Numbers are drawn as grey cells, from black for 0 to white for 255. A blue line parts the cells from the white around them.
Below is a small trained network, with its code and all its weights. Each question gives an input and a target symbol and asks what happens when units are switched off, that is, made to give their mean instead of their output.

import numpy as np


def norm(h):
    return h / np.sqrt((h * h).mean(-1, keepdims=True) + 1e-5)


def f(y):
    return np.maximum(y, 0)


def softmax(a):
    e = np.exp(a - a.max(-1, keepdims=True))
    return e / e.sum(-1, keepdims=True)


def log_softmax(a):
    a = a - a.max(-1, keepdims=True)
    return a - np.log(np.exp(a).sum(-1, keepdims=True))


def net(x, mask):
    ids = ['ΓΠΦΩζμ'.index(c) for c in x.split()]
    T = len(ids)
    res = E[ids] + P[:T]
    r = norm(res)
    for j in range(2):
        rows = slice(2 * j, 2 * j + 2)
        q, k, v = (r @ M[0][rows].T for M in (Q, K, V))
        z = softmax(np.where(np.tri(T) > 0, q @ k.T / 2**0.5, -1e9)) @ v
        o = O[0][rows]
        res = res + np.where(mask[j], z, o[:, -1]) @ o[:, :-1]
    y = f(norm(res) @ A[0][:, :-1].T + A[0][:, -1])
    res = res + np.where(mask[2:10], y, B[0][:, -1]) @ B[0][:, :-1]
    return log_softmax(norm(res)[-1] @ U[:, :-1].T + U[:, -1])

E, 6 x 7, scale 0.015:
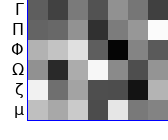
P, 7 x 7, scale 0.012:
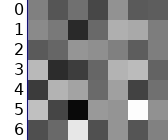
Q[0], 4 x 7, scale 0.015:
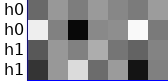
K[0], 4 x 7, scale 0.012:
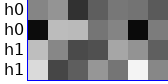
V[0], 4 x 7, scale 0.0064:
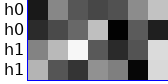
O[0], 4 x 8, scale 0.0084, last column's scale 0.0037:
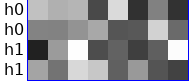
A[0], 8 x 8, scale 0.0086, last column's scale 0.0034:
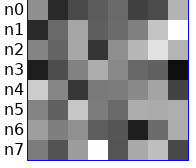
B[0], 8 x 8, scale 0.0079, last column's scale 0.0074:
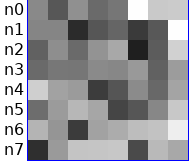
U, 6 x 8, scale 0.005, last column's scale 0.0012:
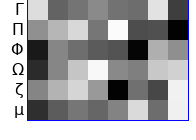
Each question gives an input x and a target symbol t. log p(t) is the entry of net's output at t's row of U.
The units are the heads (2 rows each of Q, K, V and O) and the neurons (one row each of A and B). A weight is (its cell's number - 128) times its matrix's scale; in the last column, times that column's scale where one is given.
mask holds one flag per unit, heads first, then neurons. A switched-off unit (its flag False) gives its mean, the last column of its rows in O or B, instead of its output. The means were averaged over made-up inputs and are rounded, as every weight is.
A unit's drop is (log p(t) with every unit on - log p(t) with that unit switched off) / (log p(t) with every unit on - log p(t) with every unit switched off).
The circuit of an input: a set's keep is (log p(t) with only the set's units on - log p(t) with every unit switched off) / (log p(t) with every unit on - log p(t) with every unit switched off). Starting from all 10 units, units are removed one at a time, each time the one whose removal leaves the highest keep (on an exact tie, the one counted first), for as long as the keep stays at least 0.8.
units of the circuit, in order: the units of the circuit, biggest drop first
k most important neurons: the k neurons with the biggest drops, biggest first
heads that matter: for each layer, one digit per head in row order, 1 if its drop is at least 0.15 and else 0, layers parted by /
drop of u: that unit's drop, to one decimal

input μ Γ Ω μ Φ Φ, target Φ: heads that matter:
01
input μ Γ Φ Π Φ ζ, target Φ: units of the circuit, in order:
h1
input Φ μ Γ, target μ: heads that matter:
00
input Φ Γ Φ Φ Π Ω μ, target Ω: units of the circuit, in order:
h1, h0, n1, n7
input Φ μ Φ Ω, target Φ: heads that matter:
11
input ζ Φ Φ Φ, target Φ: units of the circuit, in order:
h1, h0
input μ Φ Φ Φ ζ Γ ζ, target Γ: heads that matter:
01
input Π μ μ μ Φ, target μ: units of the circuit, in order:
h0, h1
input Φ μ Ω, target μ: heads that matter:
10
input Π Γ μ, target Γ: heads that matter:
01
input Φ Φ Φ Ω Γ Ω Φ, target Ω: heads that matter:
11
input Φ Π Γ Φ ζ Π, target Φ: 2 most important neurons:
n1, n2
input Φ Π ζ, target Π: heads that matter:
10
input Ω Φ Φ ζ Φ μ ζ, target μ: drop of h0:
0.8
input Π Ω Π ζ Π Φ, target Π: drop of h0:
0.9
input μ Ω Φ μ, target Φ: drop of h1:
0.6
